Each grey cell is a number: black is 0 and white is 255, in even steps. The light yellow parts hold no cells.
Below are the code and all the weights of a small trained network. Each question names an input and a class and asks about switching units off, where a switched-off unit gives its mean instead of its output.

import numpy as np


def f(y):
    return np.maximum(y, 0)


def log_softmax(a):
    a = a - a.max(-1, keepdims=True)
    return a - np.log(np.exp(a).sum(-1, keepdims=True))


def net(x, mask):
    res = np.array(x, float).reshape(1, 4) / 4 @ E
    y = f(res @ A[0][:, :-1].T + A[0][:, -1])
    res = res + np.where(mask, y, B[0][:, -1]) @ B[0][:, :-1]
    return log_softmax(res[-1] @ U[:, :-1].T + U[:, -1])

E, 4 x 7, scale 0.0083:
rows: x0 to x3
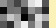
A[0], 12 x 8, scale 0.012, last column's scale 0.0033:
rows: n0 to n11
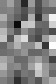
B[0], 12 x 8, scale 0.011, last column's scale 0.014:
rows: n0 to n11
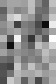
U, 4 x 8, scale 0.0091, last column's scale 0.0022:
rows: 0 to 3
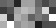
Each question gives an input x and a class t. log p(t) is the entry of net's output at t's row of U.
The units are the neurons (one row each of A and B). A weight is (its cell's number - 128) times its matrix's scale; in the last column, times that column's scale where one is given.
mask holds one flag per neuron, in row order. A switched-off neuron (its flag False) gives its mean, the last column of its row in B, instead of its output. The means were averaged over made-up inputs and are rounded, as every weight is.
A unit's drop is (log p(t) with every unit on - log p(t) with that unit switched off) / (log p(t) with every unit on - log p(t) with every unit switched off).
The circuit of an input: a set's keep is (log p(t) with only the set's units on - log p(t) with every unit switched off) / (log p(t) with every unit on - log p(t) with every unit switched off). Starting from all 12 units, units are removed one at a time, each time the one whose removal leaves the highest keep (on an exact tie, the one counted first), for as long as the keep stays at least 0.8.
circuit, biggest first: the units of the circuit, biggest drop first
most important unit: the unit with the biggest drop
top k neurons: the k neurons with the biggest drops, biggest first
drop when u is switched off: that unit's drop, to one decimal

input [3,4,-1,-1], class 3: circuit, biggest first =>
(n5)
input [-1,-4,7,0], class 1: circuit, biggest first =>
(n5, n3)
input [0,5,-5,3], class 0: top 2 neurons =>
(n5, n3)
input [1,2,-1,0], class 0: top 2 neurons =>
(n5, n2)
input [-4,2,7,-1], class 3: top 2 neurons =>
(n6, n5)
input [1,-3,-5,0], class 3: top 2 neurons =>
(n6, n3)
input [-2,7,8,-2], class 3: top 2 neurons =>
(n0, n9)
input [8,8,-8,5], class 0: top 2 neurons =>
(n3, n5)
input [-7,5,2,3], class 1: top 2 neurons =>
(n5, n3)
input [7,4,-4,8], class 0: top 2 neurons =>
(n5, n3)
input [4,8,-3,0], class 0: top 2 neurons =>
(n5, n6)
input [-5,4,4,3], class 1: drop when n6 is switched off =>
0.0
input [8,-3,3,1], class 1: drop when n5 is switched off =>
0.1
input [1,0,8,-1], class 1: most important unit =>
n5
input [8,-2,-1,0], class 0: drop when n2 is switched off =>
0.1
